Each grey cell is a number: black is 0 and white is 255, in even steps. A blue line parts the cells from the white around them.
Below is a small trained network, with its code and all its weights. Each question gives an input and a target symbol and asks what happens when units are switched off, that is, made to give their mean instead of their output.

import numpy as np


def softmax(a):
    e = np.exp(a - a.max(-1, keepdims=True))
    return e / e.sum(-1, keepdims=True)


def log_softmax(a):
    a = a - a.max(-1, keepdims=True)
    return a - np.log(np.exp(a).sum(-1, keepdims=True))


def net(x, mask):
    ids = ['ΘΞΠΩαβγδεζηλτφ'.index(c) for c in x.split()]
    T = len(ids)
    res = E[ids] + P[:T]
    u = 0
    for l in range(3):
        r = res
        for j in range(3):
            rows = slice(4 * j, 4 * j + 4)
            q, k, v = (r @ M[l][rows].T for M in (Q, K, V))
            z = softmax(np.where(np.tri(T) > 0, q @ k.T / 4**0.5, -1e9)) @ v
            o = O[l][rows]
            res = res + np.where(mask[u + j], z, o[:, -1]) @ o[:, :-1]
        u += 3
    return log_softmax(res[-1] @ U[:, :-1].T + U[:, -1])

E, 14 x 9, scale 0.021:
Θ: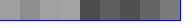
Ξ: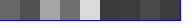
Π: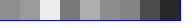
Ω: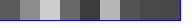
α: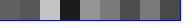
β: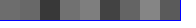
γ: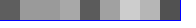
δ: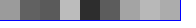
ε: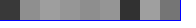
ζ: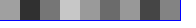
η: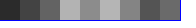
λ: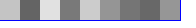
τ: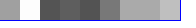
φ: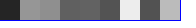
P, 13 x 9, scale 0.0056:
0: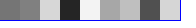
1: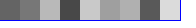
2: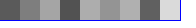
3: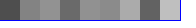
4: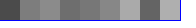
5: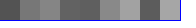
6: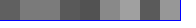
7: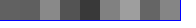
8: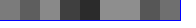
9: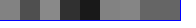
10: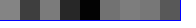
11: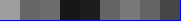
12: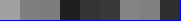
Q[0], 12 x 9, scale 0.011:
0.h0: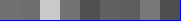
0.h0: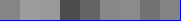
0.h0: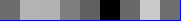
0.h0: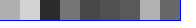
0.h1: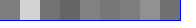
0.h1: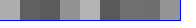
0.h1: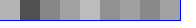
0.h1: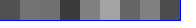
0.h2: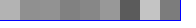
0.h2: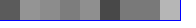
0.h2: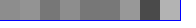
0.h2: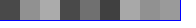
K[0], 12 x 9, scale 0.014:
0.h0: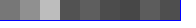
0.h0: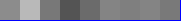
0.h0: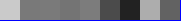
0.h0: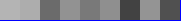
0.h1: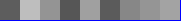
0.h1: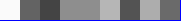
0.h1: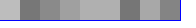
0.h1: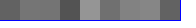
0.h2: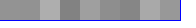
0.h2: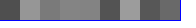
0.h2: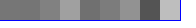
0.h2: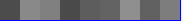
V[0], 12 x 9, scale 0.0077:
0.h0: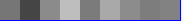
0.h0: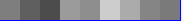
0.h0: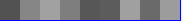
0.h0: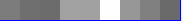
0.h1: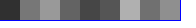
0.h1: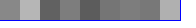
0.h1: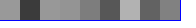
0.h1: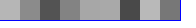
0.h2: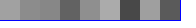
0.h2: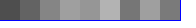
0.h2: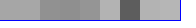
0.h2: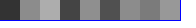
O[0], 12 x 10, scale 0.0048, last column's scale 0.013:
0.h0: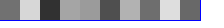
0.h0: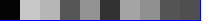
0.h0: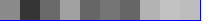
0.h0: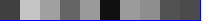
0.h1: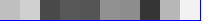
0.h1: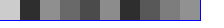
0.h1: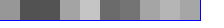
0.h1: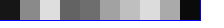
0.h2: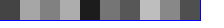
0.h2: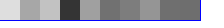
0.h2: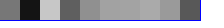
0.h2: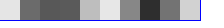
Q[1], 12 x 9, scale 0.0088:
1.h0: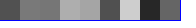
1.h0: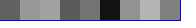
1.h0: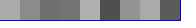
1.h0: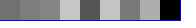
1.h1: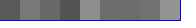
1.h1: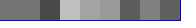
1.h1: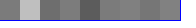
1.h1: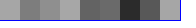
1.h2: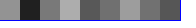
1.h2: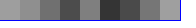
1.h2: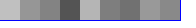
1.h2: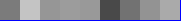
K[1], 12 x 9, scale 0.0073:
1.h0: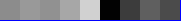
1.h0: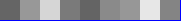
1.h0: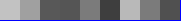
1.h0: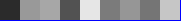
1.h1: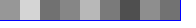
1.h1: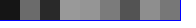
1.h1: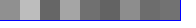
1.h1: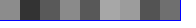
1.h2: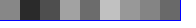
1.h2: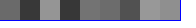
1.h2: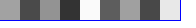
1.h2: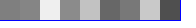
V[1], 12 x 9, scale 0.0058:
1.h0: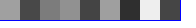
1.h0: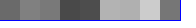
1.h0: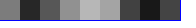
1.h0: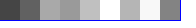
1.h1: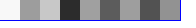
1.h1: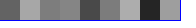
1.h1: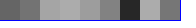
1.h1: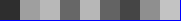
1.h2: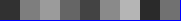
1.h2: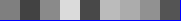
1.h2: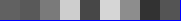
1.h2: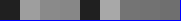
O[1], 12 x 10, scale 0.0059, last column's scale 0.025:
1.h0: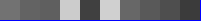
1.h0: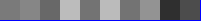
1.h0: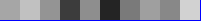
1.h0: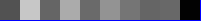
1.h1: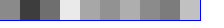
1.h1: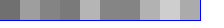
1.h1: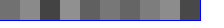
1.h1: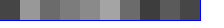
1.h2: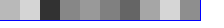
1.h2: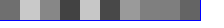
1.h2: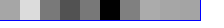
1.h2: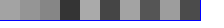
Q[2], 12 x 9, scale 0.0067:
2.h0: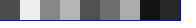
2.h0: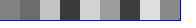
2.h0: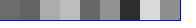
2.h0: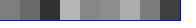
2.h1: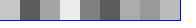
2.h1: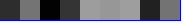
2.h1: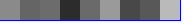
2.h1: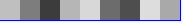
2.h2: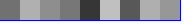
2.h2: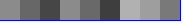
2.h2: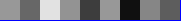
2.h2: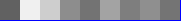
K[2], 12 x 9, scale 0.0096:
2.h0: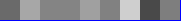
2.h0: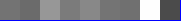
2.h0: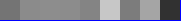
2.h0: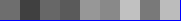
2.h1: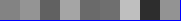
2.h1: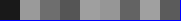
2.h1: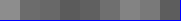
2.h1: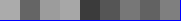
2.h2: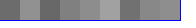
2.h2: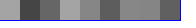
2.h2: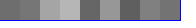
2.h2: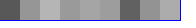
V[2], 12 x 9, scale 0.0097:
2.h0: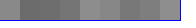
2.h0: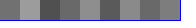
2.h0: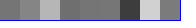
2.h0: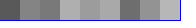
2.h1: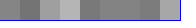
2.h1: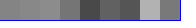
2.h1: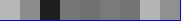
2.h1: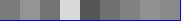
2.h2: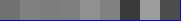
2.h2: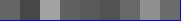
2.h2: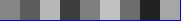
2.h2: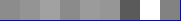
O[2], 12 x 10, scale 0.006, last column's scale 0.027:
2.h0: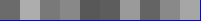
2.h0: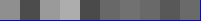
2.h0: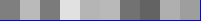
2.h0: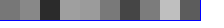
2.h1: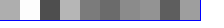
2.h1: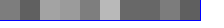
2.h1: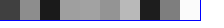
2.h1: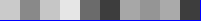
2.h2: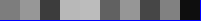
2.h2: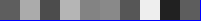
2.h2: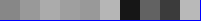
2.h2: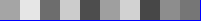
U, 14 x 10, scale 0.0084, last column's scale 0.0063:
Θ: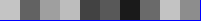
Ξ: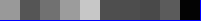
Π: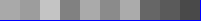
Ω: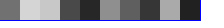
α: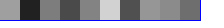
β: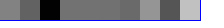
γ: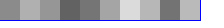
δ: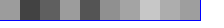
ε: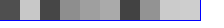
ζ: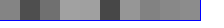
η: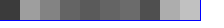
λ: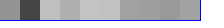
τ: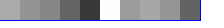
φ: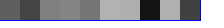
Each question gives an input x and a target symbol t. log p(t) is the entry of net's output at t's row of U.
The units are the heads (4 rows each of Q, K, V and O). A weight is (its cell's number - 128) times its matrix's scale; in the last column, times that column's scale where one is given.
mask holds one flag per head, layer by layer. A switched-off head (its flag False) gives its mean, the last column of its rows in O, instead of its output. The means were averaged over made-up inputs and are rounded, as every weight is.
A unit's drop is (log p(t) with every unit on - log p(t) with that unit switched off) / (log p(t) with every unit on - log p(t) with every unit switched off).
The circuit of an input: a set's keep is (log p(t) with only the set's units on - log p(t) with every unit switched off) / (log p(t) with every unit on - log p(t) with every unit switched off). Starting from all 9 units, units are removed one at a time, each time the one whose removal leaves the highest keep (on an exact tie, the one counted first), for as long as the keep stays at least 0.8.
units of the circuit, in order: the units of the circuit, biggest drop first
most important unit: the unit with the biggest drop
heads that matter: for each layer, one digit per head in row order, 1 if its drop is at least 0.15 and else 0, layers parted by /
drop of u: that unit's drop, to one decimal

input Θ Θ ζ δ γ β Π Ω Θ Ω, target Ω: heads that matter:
010 / 011 / 010
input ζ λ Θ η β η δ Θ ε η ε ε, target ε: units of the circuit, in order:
2.h0, 0.h1
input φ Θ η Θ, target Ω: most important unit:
1.h1
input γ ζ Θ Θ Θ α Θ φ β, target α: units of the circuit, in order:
0.h1, 0.h2, 2.h2
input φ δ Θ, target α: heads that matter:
111 / 100 / 011
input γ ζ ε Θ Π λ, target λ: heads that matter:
010 / 001 / 010
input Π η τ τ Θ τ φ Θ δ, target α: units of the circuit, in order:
0.h1, 0.h2, 2.h2
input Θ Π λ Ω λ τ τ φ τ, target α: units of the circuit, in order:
2.h2, 0.h1, 0.h2
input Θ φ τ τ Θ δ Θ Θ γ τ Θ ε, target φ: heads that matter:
011 / 111 / 011
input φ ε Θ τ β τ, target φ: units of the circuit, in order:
0.h1, 2.h1, 2.h2, 1.h1
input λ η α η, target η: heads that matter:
100 / 010 / 000
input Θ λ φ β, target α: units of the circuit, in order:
0.h1, 2.h2
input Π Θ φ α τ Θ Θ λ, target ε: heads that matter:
011 / 001 / 110
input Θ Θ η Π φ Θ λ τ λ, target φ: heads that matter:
011 / 110 / 011
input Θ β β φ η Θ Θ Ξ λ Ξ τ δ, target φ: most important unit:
0.h1
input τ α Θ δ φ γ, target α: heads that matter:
011 / 100 / 001
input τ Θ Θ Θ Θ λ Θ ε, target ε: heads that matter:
011 / 000 / 101
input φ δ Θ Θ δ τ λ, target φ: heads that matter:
010 / 110 / 011
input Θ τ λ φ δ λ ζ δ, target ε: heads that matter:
111 / 001 / 110
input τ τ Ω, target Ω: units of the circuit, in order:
1.h2, 0.h1, 0.h2, 1.h1
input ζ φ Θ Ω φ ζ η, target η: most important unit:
1.h1
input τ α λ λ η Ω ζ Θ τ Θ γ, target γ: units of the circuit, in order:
1.h2, 0.h1
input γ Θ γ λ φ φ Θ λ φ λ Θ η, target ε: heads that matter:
111 / 001 / 110
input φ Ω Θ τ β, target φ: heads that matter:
011 / 111 / 011
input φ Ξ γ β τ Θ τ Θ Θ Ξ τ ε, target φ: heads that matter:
011 / 110 / 011
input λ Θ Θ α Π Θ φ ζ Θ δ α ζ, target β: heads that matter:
111 / 010 / 011
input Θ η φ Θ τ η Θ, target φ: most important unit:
0.h1
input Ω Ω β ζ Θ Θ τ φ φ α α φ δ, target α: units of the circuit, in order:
0.h1, 2.h2, 0.h2
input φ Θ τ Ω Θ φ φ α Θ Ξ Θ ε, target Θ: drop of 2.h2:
0.2
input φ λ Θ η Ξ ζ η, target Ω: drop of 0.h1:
0.3
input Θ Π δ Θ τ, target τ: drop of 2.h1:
0.3
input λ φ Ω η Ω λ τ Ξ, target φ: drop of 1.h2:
0.1
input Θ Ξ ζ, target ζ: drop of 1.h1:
0.1
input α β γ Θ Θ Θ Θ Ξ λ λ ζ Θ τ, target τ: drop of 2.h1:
0.2
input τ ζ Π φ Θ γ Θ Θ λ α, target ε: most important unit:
0.h2
